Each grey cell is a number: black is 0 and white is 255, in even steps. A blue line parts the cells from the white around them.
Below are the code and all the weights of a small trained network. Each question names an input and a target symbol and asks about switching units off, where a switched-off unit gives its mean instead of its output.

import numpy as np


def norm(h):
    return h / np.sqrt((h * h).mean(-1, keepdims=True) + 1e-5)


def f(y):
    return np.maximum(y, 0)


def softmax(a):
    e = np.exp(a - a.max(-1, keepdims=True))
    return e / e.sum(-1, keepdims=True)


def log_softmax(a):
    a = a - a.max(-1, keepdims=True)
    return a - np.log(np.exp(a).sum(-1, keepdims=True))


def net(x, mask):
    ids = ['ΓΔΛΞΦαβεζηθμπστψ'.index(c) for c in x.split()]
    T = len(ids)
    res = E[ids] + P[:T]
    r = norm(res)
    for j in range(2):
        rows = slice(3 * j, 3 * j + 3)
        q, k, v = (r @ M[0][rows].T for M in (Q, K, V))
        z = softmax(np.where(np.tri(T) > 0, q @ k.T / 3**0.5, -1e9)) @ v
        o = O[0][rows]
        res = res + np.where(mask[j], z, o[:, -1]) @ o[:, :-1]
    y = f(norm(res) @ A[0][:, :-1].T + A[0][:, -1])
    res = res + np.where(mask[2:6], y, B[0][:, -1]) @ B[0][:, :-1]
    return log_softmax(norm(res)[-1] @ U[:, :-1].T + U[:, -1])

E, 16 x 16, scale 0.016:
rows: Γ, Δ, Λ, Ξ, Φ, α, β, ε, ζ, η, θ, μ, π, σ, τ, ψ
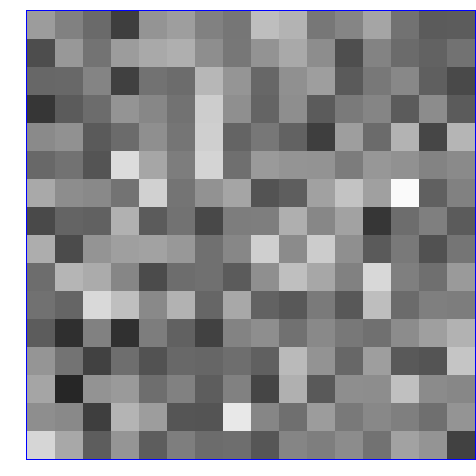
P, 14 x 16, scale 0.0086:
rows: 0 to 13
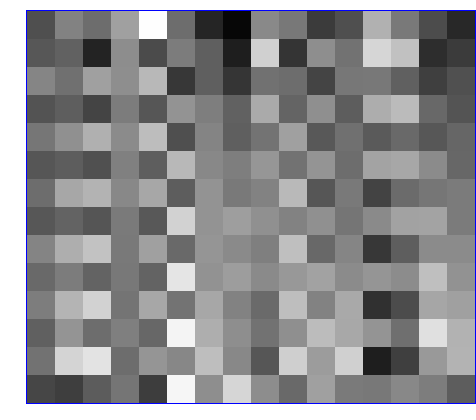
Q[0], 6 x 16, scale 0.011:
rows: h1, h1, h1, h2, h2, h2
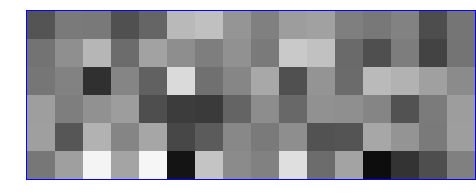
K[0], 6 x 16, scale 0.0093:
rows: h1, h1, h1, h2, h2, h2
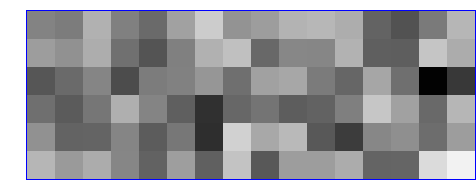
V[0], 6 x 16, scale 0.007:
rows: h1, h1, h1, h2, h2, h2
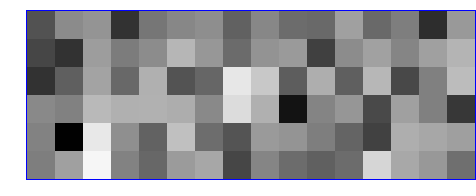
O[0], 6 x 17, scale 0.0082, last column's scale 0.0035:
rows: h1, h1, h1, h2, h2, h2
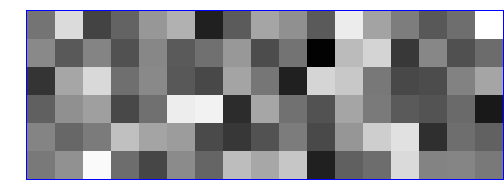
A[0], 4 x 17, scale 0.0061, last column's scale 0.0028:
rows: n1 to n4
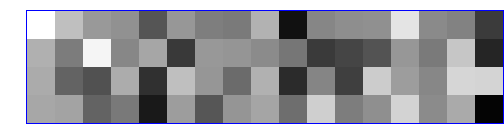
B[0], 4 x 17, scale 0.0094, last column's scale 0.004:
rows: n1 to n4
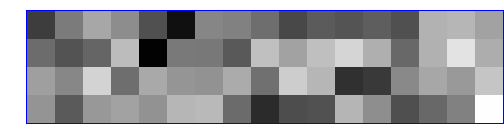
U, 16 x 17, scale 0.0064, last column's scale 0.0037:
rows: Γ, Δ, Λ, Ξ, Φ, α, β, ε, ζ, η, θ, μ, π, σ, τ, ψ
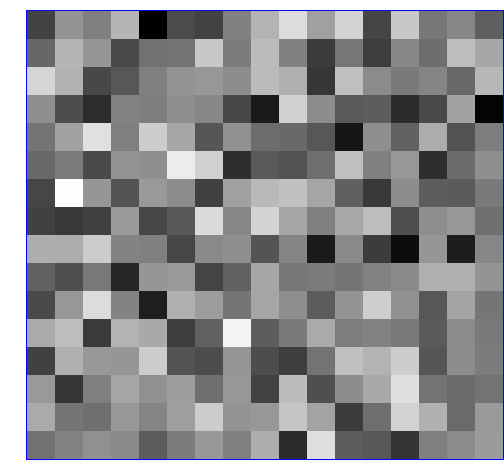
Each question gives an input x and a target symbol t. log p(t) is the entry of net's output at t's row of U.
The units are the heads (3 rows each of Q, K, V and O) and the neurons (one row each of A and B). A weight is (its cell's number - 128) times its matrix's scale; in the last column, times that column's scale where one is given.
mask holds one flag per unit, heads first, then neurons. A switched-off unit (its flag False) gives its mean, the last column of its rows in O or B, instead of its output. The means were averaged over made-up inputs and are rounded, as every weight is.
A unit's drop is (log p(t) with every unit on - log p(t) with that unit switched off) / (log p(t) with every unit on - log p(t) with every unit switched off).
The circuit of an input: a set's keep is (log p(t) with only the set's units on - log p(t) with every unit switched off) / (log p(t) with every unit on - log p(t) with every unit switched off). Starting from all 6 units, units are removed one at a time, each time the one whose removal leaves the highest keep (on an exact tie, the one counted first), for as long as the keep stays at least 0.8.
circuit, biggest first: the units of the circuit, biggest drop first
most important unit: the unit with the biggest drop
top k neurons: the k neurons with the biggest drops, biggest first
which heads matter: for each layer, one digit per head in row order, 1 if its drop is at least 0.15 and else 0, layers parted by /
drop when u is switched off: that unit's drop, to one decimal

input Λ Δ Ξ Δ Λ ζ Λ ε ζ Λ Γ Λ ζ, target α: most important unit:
h2
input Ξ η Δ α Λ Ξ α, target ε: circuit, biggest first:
[h1 n2]
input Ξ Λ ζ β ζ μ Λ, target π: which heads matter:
11
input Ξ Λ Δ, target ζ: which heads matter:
11
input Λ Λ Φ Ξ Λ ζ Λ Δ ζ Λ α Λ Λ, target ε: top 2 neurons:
[n2 n3]
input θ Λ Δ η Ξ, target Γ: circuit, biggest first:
[h2 n2]
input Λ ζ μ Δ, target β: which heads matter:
00
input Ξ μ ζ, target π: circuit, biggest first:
[h2 h1]
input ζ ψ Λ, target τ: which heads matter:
10
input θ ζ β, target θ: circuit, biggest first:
[h2 n2]
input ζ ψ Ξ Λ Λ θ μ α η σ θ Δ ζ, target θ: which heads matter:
01
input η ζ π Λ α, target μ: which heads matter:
01
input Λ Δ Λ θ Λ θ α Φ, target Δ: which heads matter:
00
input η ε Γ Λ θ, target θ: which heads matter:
01
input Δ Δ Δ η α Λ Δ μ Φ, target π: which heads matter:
01
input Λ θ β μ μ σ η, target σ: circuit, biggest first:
[h2]
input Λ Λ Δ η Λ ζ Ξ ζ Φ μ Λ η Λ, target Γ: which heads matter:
01
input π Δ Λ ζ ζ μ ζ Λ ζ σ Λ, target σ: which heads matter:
11
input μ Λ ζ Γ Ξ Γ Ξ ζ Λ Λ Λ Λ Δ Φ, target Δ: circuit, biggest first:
[n3 n1]
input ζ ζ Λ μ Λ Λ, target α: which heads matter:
10
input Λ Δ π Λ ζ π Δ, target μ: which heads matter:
01
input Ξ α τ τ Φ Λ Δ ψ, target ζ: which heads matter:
00
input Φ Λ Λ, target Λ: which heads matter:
10
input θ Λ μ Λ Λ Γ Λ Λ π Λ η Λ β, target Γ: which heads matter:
01
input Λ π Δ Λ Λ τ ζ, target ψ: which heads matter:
11
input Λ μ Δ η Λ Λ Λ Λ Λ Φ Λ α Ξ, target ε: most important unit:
h1
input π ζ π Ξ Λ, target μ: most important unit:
h2
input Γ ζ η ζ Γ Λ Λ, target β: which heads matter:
10
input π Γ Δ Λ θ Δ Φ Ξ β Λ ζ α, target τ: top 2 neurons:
[n3 n4]
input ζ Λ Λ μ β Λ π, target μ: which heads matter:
01
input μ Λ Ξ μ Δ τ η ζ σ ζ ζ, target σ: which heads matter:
11
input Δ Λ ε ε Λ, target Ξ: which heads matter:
11
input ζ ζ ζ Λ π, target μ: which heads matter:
01
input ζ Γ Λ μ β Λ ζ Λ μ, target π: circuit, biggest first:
[h2]
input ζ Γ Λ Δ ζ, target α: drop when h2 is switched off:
1.3
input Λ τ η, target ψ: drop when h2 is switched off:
0.2
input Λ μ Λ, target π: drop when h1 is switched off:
0.2
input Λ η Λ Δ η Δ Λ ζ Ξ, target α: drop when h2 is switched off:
1.3
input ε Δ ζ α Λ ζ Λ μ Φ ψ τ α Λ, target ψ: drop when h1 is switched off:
0.3
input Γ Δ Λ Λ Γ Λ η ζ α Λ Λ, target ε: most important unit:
h1
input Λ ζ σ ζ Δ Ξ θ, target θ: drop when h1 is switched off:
0.0
